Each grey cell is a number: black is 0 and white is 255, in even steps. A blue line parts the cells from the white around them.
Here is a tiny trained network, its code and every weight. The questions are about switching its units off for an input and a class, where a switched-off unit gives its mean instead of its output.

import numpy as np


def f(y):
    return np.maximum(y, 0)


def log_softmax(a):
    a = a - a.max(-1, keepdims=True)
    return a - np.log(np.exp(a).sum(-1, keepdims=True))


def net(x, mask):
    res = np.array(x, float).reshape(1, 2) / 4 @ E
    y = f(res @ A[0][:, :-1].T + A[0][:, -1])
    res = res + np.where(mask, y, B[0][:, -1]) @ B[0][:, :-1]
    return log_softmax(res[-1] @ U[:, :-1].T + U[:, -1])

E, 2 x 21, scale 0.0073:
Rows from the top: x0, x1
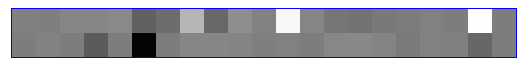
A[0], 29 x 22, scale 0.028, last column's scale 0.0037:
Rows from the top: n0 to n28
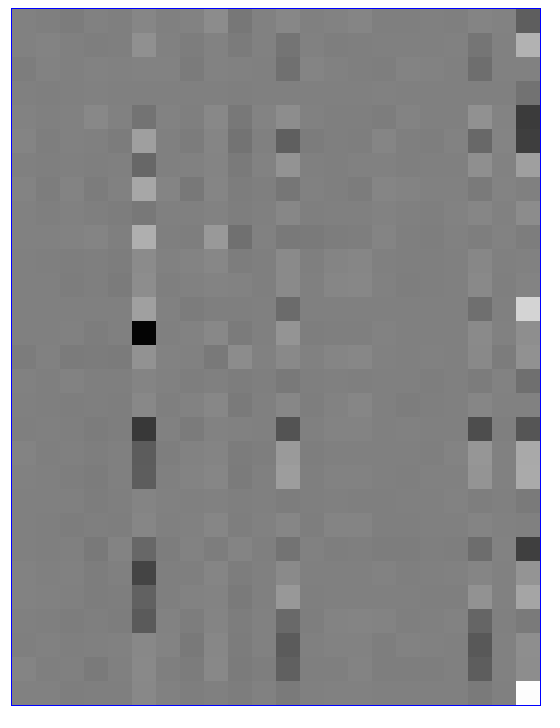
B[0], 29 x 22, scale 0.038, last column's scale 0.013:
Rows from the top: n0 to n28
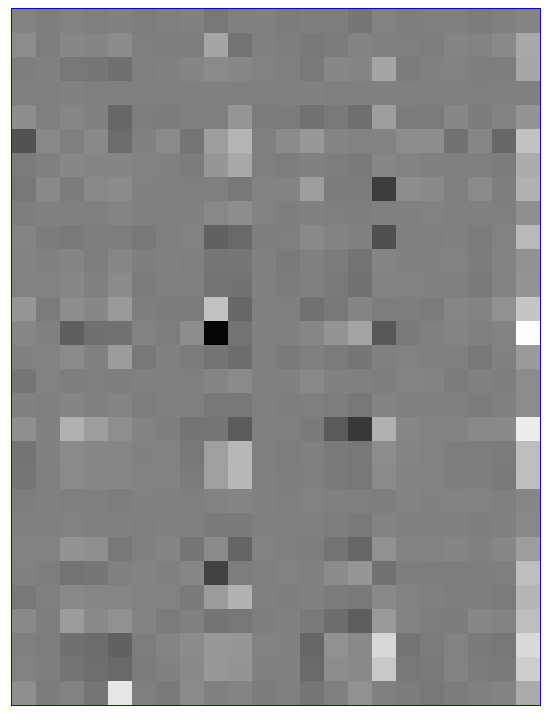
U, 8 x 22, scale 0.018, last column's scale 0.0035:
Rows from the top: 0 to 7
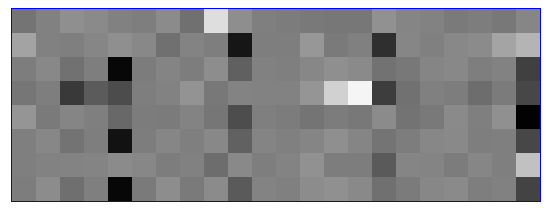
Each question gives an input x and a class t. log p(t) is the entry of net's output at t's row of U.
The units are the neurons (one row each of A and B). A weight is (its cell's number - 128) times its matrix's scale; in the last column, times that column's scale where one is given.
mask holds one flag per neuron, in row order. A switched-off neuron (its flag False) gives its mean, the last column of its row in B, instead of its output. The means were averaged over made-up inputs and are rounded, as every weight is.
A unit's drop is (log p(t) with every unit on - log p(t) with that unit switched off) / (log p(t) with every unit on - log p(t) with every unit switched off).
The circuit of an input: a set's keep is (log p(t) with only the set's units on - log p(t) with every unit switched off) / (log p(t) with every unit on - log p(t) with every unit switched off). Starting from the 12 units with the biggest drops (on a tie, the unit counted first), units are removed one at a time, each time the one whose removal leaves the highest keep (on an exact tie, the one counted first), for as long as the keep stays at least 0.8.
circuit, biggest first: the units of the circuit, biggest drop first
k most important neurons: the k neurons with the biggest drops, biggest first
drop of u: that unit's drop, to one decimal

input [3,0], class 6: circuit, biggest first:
[n26]
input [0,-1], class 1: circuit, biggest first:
[n26; n27; n5]
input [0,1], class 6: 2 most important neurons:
[n13; n26]
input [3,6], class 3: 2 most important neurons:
[n13; n23]
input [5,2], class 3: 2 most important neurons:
[n17; n13]
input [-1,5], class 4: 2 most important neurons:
[n17; n5]
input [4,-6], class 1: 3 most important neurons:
[n26; n5; n27]
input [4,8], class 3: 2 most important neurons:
[n13; n23]
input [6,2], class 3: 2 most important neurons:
[n17; n13]
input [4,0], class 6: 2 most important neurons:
[n26; n27]
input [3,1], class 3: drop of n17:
0.9
